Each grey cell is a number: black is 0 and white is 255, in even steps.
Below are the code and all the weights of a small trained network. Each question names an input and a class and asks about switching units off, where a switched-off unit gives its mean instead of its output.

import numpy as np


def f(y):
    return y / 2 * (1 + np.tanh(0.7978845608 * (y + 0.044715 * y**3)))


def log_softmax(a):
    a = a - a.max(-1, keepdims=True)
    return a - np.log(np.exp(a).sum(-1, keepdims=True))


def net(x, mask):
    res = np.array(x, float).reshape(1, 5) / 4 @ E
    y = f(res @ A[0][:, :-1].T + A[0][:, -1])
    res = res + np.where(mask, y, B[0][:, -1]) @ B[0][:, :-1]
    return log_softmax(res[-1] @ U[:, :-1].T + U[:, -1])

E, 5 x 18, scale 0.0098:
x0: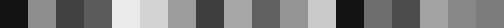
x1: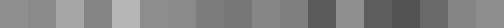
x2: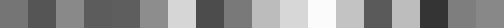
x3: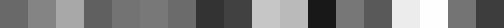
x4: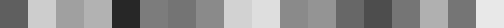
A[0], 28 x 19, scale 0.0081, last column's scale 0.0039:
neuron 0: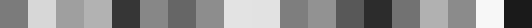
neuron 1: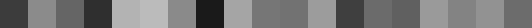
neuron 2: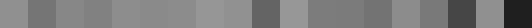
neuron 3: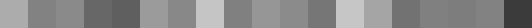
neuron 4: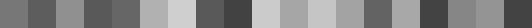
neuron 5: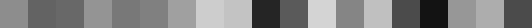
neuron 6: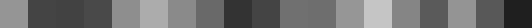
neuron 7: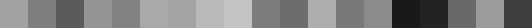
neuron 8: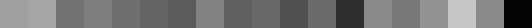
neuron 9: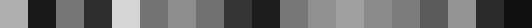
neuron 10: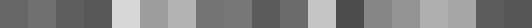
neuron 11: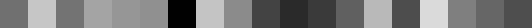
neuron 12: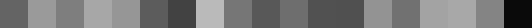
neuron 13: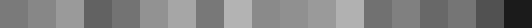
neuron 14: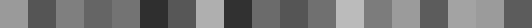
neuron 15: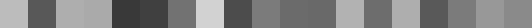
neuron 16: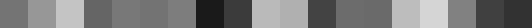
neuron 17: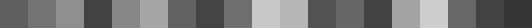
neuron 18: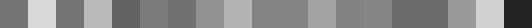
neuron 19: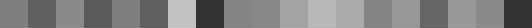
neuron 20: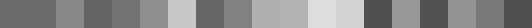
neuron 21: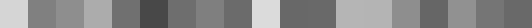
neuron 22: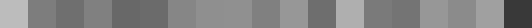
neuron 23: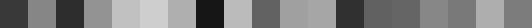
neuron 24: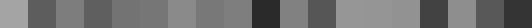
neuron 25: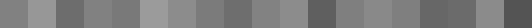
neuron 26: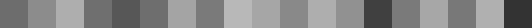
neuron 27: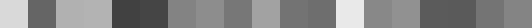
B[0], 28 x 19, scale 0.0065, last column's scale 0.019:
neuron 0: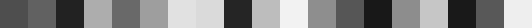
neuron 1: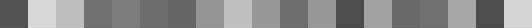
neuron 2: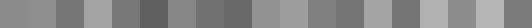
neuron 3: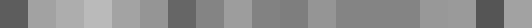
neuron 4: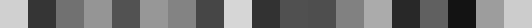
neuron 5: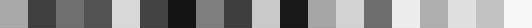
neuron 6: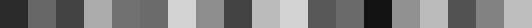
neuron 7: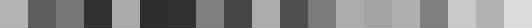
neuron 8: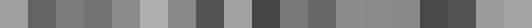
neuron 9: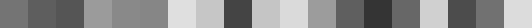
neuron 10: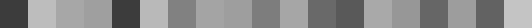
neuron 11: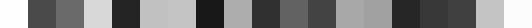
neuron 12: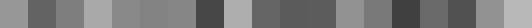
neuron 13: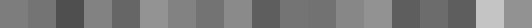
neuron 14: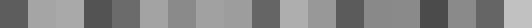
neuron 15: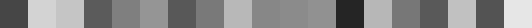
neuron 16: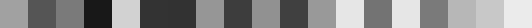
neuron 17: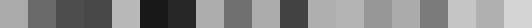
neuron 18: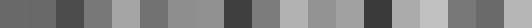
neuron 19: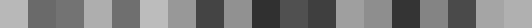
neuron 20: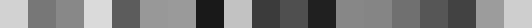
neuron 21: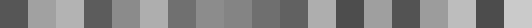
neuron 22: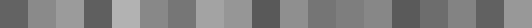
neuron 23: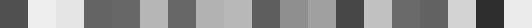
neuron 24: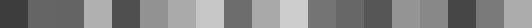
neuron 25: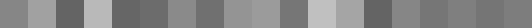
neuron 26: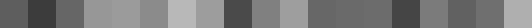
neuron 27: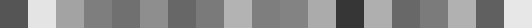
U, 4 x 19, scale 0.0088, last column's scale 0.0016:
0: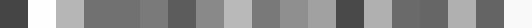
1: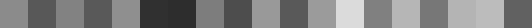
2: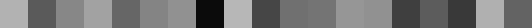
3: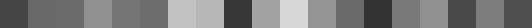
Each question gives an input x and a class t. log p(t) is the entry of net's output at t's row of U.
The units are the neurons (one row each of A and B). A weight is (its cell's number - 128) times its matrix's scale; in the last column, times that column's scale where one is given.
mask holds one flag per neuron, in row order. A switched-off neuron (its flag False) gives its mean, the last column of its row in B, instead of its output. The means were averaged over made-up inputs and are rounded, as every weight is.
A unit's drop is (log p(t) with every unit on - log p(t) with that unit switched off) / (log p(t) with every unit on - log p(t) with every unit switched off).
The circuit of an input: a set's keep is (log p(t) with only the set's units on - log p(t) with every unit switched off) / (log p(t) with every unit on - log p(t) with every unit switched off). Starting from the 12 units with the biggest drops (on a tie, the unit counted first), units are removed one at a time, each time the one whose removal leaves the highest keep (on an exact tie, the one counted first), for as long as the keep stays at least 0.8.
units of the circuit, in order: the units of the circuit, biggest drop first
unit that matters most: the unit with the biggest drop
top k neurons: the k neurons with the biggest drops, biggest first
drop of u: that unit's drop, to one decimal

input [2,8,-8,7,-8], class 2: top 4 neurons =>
[neuron 11; neuron 0; neuron 5; neuron 12]
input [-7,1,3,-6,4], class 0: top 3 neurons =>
[neuron 27; neuron 15; neuron 16]
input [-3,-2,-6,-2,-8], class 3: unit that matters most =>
neuron 9
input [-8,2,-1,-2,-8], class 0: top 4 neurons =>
[neuron 15; neuron 27; neuron 0; neuron 21]
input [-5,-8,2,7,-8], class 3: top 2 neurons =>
[neuron 9; neuron 6]
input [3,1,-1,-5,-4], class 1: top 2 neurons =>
[neuron 5; neuron 0]
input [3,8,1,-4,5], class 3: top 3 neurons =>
[neuron 0; neuron 16; neuron 17]
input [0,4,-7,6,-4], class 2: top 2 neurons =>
[neuron 11; neuron 5]
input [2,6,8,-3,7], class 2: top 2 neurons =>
[neuron 20; neuron 4]
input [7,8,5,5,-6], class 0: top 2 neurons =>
[neuron 23; neuron 1]
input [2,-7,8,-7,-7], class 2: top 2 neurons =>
[neuron 20; neuron 4]
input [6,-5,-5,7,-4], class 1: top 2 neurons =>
[neuron 16; neuron 17]
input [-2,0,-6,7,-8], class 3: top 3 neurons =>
[neuron 9; neuron 6; neuron 5]
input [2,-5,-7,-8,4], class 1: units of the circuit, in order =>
[neuron 5]
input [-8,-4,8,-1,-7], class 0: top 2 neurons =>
[neuron 27; neuron 15]
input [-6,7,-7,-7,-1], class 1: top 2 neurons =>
[neuron 5; neuron 7]
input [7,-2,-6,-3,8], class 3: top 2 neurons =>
[neuron 0; neuron 18]
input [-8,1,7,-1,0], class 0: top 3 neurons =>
[neuron 27; neuron 15; neuron 11]
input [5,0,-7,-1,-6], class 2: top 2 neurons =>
[neuron 11; neuron 0]
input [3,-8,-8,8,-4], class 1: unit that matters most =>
neuron 16
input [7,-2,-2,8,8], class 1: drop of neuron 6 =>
0.2
